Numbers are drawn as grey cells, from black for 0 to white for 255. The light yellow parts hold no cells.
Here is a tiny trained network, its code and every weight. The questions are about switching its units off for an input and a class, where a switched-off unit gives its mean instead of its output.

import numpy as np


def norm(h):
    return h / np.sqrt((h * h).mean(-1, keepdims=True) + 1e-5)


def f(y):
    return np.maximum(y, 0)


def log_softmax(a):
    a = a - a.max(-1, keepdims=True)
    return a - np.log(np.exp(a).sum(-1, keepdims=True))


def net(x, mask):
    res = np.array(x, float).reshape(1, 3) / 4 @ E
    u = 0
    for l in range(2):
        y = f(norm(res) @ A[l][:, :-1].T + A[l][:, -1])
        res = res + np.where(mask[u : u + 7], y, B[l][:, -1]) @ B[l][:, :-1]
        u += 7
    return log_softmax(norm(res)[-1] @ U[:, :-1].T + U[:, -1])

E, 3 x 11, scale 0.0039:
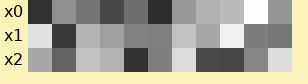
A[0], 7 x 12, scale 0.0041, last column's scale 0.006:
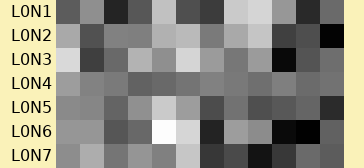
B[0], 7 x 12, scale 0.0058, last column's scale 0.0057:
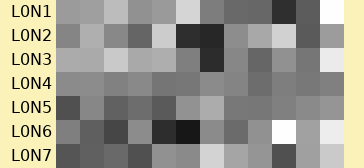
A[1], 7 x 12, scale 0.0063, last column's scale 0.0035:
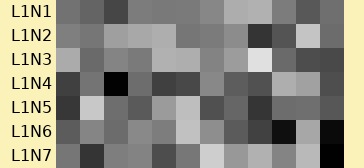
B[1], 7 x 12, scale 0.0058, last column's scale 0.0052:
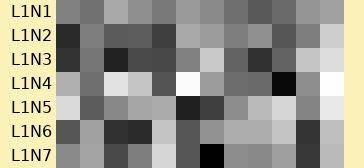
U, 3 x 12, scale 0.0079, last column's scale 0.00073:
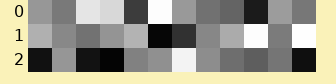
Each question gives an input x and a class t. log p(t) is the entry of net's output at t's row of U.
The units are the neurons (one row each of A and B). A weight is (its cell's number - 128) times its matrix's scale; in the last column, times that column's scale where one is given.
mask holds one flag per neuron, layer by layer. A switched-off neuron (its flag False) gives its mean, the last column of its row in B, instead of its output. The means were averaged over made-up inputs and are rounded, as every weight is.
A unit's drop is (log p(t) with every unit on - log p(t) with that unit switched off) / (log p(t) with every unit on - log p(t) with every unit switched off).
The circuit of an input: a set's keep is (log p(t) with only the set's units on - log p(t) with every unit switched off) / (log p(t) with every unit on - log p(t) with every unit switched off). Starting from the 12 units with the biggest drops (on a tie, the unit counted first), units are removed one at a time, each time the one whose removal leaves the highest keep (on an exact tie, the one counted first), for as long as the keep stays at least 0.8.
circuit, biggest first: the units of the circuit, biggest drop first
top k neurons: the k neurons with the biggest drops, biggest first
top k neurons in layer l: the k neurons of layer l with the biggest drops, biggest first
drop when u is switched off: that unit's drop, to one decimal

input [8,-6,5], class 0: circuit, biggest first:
[L1N4]
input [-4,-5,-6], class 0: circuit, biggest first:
[L0N6 L1N4]
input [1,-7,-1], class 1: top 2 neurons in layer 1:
[L1N5 L1N6]
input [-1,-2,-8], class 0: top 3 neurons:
[L0N6 L1N4 L0N3]
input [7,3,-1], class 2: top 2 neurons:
[L0N6 L1N4]
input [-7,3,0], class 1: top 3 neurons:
[L0N6 L1N4 L0N1]
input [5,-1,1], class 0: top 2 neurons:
[L0N3 L0N1]
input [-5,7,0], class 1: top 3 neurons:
[L1N4 L0N2 L0N1]
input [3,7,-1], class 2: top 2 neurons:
[L1N3 L0N6]
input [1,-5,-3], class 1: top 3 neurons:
[L1N5 L0N1 L1N6]
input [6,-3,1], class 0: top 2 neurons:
[L0N3 L1N4]
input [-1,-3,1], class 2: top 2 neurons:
[L0N6 L0N7]
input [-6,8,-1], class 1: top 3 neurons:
[L1N4 L0N2 L0N1]
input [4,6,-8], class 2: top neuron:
[L1N3]
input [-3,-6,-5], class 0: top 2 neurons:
[L0N6 L1N4]
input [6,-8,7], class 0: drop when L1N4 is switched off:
0.5
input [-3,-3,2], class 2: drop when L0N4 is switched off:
0.0
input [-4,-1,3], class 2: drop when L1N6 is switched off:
0.1
